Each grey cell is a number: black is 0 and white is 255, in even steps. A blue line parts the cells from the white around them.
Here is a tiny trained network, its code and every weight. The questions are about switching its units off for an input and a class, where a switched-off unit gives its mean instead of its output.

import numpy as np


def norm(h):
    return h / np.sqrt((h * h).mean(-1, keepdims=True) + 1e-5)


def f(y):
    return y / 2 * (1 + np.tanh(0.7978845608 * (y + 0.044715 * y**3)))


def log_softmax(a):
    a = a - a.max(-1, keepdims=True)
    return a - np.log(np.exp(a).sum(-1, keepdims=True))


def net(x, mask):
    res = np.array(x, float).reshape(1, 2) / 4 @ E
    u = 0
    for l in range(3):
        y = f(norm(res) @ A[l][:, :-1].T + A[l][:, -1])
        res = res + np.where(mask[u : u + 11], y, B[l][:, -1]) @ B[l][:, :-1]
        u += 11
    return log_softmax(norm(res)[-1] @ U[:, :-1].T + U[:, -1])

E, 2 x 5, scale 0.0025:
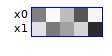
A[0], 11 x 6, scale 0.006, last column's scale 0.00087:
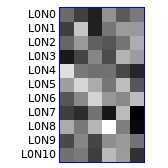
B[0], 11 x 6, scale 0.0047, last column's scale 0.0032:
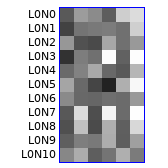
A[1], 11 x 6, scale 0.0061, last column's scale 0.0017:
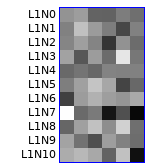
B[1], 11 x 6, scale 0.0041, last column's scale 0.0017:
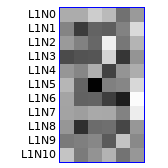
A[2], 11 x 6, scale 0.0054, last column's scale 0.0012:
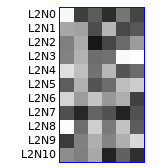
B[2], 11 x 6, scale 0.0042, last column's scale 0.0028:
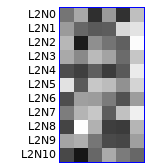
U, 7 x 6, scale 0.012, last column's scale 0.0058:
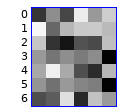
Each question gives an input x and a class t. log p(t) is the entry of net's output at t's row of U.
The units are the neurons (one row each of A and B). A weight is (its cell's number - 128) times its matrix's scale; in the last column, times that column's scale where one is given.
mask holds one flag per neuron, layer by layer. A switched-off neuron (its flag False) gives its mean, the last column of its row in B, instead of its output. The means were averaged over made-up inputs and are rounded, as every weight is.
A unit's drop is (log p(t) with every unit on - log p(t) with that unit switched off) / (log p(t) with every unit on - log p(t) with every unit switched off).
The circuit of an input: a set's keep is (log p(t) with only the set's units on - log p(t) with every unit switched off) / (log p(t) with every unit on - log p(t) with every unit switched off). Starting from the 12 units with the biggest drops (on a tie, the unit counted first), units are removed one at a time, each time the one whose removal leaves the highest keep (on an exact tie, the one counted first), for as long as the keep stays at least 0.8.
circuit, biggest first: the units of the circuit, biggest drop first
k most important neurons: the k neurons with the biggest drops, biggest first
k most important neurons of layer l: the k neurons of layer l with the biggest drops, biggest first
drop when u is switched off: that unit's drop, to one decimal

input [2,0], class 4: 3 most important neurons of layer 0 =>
L0N5, L0N3, L0N7
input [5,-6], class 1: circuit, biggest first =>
L2N5, L2N3
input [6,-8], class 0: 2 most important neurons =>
L0N3, L0N7
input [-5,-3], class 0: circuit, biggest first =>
L0N7, L0N5
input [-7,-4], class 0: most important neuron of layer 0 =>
L0N7
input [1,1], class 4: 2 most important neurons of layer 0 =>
L0N3, L0N7
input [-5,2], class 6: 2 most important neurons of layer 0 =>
L0N0, L0N7
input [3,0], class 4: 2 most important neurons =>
L0N5, L0N3
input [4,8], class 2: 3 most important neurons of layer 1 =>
L1N5, L1N1, L1N4
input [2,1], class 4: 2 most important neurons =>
L2N8, L1N7
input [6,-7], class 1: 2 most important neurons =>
L2N5, L0N5
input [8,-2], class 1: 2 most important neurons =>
L0N5, L1N3
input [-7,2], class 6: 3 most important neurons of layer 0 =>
L0N0, L0N5, L0N7
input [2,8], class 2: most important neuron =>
L0N8
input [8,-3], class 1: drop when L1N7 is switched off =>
0.0
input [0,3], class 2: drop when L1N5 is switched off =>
0.1
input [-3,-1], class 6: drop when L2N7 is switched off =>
0.2
